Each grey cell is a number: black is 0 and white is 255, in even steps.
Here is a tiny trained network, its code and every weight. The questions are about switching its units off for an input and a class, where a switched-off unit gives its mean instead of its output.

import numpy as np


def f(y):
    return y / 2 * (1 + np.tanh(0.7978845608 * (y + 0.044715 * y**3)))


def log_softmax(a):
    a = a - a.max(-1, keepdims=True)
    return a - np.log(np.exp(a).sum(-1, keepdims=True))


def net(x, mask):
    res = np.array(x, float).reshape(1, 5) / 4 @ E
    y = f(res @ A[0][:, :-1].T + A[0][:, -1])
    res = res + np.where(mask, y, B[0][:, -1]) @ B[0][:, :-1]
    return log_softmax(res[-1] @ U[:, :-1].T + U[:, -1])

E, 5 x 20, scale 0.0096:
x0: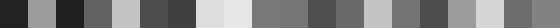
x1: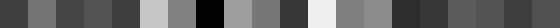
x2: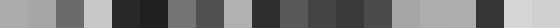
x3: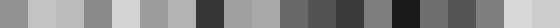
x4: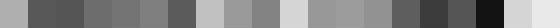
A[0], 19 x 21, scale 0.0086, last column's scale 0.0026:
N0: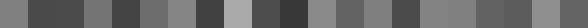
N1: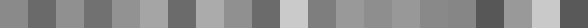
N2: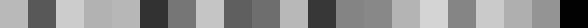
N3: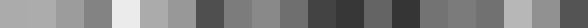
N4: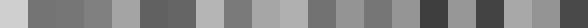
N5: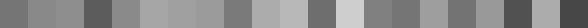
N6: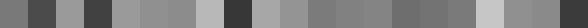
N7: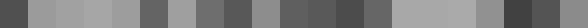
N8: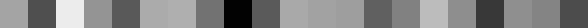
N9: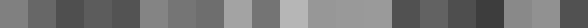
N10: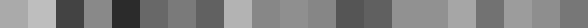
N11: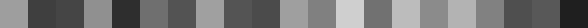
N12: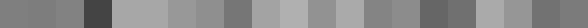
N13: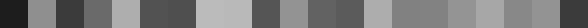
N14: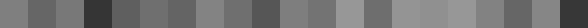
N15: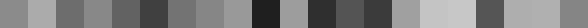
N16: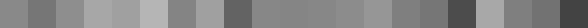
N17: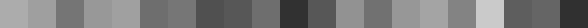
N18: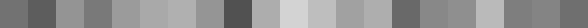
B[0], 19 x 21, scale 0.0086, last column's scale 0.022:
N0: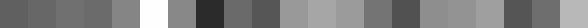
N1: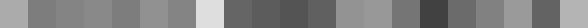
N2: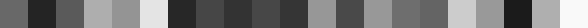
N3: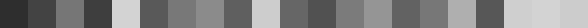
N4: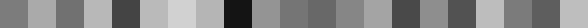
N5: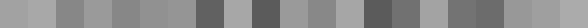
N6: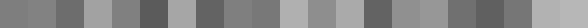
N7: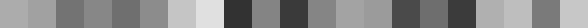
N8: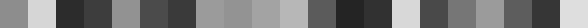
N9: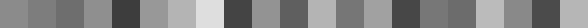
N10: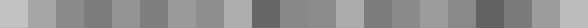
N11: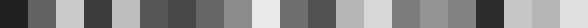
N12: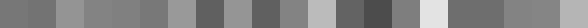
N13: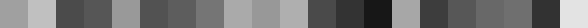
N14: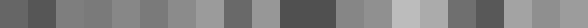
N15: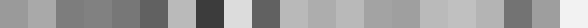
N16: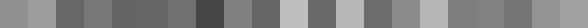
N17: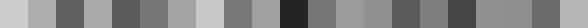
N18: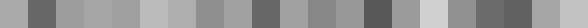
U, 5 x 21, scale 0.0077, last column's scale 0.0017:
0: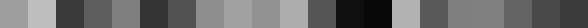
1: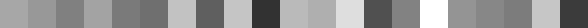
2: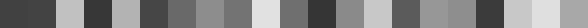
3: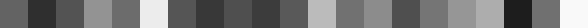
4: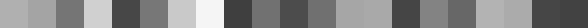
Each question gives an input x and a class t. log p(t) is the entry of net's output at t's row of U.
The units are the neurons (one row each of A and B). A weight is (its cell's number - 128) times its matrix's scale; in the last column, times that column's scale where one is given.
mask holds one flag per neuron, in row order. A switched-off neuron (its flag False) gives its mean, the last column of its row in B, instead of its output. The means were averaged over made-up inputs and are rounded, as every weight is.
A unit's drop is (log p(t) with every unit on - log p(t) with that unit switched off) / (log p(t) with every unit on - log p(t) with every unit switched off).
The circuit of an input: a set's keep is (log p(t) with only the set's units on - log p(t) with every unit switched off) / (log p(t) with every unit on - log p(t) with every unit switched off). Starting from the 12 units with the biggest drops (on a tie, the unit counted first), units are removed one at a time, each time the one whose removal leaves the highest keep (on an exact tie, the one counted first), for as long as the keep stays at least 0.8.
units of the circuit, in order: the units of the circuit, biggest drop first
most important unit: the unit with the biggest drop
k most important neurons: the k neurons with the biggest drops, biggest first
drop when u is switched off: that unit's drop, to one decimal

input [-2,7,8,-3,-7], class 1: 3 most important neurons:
(N2, N10, N0)
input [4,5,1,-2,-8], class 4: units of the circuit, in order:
(N7)
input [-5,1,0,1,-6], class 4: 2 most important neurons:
(N13, N7)
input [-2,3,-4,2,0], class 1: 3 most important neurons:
(N2, N13, N11)
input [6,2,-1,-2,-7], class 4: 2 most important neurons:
(N7, N8)
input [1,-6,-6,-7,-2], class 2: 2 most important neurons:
(N11, N15)
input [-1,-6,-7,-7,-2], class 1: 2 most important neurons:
(N18, N3)
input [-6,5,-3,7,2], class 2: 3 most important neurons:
(N3, N13, N2)
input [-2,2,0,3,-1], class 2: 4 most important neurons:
(N2, N13, N8, N3)
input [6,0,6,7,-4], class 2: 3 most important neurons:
(N3, N8, N18)
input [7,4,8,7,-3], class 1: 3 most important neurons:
(N8, N15, N11)
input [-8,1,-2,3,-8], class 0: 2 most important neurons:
(N8, N4)
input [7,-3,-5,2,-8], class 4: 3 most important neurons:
(N7, N8, N17)
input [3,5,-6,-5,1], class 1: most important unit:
N2
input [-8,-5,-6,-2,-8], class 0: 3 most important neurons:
(N8, N4, N9)
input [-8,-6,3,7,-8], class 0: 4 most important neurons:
(N8, N11, N4, N9)
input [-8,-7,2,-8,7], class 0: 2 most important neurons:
(N8, N3)
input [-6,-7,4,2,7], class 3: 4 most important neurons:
(N2, N13, N4, N7)
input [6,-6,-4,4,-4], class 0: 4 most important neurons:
(N13, N0, N11, N4)
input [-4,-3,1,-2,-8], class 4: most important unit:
N7
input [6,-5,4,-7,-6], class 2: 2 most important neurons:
(N11, N8)
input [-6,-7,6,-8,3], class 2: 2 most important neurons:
(N11, N13)
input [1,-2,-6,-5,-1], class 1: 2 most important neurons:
(N3, N18)
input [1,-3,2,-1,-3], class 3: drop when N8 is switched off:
0.2
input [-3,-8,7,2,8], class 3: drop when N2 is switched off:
1.8
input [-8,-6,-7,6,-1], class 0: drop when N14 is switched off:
0.0
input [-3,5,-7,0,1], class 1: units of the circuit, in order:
(N2)
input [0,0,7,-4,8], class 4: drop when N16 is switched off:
0.1
